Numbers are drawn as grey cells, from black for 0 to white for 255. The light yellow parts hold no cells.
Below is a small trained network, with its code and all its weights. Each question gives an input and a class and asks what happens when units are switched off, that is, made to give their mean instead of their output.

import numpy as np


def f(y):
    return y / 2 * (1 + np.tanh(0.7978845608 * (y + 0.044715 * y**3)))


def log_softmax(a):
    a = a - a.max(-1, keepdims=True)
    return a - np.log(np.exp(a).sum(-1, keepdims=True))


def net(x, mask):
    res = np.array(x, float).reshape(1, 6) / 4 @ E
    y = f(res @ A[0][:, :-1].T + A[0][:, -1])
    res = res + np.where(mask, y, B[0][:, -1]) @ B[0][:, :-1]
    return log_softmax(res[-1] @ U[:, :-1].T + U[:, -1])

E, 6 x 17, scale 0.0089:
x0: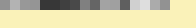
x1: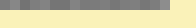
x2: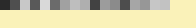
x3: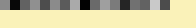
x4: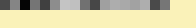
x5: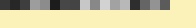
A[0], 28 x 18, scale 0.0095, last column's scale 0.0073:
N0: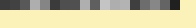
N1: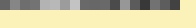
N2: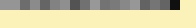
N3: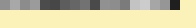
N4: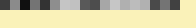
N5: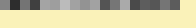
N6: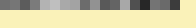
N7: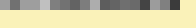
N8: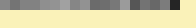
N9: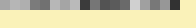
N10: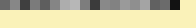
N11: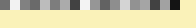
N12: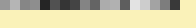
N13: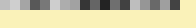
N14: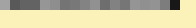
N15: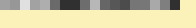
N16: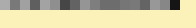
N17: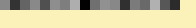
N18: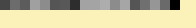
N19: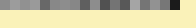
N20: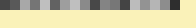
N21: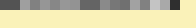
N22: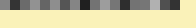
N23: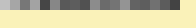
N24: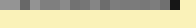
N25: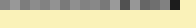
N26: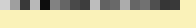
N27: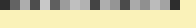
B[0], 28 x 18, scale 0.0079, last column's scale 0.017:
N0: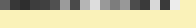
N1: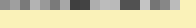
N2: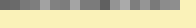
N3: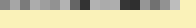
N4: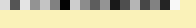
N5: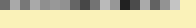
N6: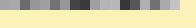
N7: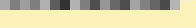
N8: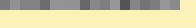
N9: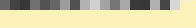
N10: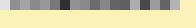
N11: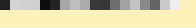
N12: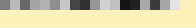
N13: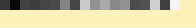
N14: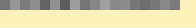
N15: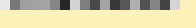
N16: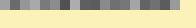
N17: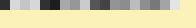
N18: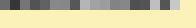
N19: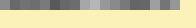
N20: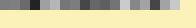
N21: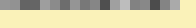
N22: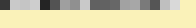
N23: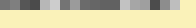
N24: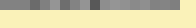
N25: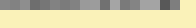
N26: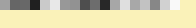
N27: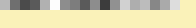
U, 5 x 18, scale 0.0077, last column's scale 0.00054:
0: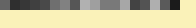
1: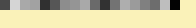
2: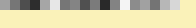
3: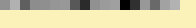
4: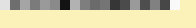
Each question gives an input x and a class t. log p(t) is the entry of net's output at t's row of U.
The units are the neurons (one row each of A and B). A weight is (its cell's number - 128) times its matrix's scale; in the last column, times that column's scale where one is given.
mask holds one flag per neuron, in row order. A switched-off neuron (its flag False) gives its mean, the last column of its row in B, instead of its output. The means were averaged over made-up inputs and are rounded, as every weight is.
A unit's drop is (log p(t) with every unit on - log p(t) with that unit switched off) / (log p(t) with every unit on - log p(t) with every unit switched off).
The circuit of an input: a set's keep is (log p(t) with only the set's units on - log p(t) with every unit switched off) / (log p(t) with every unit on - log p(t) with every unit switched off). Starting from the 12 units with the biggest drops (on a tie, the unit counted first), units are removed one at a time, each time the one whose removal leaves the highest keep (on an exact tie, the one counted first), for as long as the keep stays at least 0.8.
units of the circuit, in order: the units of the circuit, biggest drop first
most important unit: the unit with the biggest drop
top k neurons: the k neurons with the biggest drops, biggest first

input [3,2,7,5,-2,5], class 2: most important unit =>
N27
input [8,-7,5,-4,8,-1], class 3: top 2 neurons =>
[N12, N3]
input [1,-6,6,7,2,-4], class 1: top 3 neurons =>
[N17, N22, N26]
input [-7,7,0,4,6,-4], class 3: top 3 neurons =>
[N1, N6, N5]
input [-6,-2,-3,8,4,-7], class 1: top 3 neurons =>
[N17, N22, N0]
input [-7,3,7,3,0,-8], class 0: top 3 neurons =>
[N13, N9, N26]
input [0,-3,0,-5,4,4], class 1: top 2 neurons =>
[N11, N13]
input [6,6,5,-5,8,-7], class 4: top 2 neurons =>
[N4, N10]
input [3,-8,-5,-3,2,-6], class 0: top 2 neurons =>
[N13, N9]
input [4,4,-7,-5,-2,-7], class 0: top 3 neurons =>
[N13, N9, N27]
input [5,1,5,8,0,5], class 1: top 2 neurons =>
[N22, N17]
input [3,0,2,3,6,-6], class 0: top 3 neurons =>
[N13, N9, N15]
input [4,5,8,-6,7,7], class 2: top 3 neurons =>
[N27, N13, N20]
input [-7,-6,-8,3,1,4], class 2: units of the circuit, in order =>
[N26]
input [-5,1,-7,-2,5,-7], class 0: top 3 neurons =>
[N13, N9, N27]
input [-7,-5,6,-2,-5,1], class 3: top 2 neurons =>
[N5, N26]
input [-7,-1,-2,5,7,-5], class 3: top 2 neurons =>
[N1, N6]
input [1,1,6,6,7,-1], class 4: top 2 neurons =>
[N4, N11]
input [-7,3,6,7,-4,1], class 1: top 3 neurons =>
[N17, N22, N12]
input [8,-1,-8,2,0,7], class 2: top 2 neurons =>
[N26, N23]
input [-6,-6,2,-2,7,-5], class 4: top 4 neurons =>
[N4, N12, N10, N3]
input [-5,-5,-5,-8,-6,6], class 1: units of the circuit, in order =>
[N11]
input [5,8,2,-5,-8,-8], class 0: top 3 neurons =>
[N13, N9, N4]
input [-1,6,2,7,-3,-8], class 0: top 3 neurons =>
[N13, N9, N11]
